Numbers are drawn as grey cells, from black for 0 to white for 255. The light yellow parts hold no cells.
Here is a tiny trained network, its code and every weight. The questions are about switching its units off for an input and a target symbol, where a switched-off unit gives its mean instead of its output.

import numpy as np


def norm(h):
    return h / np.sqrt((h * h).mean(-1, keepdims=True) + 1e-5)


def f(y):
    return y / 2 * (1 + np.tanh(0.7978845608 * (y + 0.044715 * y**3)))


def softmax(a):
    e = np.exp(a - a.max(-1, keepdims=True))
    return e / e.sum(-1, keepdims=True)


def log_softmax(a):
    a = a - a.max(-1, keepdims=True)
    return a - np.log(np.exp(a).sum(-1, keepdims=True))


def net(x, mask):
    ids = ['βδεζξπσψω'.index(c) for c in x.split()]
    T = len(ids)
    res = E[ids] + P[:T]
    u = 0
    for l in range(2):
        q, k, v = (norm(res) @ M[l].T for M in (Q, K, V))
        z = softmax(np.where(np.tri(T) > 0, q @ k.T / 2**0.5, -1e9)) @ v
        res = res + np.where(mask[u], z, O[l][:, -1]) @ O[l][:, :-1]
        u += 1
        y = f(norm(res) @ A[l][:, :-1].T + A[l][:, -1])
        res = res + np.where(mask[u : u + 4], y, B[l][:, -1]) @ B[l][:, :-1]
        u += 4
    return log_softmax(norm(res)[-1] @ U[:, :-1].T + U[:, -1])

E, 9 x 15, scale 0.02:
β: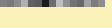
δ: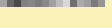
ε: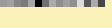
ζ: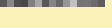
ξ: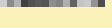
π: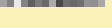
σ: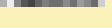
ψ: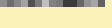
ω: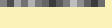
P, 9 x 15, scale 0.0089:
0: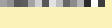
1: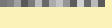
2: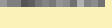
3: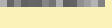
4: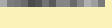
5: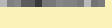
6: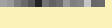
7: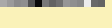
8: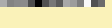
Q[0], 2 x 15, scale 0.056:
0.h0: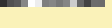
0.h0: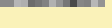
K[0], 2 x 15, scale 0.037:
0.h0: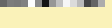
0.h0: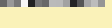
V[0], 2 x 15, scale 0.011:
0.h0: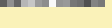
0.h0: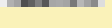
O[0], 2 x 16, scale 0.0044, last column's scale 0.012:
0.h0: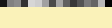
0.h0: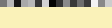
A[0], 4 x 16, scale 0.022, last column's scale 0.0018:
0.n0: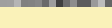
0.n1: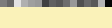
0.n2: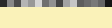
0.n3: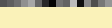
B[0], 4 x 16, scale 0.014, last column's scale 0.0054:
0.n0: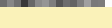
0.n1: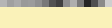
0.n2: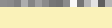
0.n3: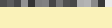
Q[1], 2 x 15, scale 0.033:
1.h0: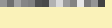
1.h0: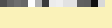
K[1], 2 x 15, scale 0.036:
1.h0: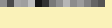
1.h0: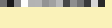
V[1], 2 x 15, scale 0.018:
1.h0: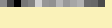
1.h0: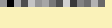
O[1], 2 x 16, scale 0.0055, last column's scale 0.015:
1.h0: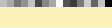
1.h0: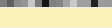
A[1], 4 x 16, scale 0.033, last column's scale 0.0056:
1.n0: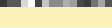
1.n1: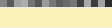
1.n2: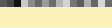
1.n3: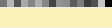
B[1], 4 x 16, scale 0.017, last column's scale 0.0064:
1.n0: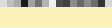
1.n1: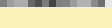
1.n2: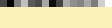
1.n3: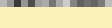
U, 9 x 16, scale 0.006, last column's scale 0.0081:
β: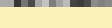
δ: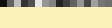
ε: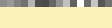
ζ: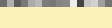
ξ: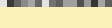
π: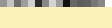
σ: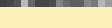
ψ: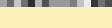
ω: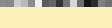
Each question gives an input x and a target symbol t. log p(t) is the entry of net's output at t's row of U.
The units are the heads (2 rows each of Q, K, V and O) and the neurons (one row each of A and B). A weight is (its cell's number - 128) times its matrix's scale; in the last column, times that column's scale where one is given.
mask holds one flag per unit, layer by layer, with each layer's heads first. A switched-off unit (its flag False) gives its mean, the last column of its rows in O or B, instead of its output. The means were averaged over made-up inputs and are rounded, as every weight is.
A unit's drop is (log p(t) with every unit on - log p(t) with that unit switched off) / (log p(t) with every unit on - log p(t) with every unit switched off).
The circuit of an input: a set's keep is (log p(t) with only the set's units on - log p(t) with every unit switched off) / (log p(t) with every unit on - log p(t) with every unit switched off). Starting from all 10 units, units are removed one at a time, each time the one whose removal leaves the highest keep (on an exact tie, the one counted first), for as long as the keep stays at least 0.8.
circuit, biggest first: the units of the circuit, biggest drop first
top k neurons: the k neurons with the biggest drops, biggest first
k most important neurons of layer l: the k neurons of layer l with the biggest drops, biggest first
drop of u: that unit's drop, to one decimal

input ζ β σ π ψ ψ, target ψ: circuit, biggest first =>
[0.h0]
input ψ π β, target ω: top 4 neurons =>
[0.n1; 0.n3; 0.n0; 1.n2]
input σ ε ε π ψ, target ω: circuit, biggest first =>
[0.h0; 0.n0; 1.h0]
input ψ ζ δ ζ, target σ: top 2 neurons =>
[1.n2; 0.n3]
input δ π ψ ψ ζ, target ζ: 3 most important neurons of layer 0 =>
[0.n2; 0.n0; 0.n1]
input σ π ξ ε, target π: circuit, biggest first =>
[1.n0; 0.h0]
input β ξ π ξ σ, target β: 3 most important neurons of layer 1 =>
[1.n3; 1.n2; 1.n1]
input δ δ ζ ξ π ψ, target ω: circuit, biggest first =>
[1.h0; 0.n0; 0.n3]
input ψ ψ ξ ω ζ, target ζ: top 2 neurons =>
[0.n2; 0.n1]
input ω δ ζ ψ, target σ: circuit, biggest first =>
[1.h0; 1.n2; 0.n2]
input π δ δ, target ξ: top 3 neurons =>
[1.n2; 1.n0; 1.n3]
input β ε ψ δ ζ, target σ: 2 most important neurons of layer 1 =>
[1.n2; 1.n0]
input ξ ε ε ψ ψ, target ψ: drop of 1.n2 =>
0.1
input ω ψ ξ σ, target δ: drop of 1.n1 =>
0.0
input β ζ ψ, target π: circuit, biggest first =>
[1.h0]
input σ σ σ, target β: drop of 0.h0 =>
0.8
